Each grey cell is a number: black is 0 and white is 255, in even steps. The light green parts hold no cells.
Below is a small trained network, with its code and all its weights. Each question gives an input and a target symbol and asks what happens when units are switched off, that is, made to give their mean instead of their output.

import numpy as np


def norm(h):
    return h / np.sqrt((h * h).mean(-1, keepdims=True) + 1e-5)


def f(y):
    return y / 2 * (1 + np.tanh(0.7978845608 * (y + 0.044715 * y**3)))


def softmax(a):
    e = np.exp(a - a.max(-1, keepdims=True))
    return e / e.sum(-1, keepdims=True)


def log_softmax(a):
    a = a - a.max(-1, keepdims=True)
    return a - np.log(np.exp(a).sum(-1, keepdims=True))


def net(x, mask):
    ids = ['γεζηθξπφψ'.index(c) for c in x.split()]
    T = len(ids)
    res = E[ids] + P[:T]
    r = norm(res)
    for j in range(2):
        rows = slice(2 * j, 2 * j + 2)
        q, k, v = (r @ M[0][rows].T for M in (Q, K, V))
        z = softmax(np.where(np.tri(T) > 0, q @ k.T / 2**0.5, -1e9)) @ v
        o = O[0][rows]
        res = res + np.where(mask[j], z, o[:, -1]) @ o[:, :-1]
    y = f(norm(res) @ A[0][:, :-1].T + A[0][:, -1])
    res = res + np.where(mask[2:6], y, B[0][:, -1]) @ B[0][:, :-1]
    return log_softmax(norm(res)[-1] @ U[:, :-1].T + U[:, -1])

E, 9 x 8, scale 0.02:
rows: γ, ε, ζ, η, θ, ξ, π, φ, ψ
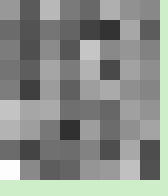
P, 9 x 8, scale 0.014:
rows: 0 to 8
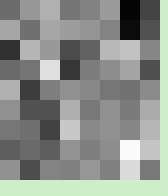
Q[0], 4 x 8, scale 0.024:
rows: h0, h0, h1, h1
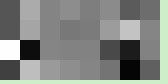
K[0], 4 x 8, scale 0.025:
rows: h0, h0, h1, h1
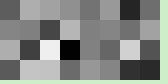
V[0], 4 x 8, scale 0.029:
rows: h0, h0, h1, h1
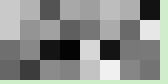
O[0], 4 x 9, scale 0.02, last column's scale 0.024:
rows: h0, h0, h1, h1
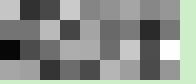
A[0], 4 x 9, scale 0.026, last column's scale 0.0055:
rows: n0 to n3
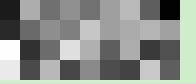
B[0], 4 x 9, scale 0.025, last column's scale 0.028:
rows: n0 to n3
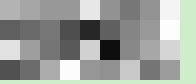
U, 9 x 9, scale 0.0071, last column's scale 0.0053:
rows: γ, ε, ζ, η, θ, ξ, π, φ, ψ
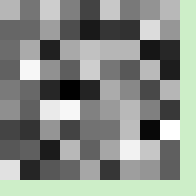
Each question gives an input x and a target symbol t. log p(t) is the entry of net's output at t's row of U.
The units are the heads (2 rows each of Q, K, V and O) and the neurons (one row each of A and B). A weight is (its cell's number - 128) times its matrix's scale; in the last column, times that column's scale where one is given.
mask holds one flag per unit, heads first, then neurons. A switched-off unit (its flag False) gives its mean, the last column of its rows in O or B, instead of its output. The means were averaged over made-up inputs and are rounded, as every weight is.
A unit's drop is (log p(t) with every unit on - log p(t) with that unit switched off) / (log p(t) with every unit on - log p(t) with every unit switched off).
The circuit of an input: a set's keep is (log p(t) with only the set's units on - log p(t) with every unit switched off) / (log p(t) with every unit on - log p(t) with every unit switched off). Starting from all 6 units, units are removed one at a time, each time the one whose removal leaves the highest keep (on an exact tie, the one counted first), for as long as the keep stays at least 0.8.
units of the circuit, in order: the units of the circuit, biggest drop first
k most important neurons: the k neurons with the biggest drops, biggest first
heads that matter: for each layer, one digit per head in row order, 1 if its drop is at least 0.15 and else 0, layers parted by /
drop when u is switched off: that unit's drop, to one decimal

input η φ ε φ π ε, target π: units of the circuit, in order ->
h1
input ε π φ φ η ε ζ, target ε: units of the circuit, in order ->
n1, h0
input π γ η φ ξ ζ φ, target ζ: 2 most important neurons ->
n1, n0
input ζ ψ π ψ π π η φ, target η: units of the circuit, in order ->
n0, h0
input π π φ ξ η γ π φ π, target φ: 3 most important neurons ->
n2, n1, n0
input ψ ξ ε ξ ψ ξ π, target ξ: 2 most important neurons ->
n3, n1
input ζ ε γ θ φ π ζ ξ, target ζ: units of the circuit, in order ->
h1, n1
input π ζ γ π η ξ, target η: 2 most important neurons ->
n0, n3
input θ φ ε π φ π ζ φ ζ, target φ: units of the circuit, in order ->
h0, n2
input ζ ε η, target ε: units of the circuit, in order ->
h1, n1
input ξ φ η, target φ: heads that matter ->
10
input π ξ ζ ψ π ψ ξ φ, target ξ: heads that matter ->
01
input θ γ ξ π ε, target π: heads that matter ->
10
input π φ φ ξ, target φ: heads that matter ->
10
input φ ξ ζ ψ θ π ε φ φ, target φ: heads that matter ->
10
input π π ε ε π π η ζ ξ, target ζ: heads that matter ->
11
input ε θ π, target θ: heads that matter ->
01
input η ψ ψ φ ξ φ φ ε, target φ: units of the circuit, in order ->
h0
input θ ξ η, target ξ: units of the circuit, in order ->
h1, n3
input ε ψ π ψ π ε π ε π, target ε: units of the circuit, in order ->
h1, n1
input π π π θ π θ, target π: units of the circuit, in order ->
h0
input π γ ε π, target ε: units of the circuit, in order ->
n1, h0
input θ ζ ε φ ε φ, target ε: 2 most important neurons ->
n1, n3
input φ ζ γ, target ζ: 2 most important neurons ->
n1, n2
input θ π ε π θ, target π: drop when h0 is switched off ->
0.4
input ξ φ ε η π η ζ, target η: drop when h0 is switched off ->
0.7
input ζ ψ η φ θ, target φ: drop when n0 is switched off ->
0.0
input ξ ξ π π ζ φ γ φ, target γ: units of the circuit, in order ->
h1
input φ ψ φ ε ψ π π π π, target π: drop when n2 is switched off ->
0.1
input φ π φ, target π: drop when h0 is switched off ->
0.4
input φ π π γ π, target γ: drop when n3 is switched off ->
0.2
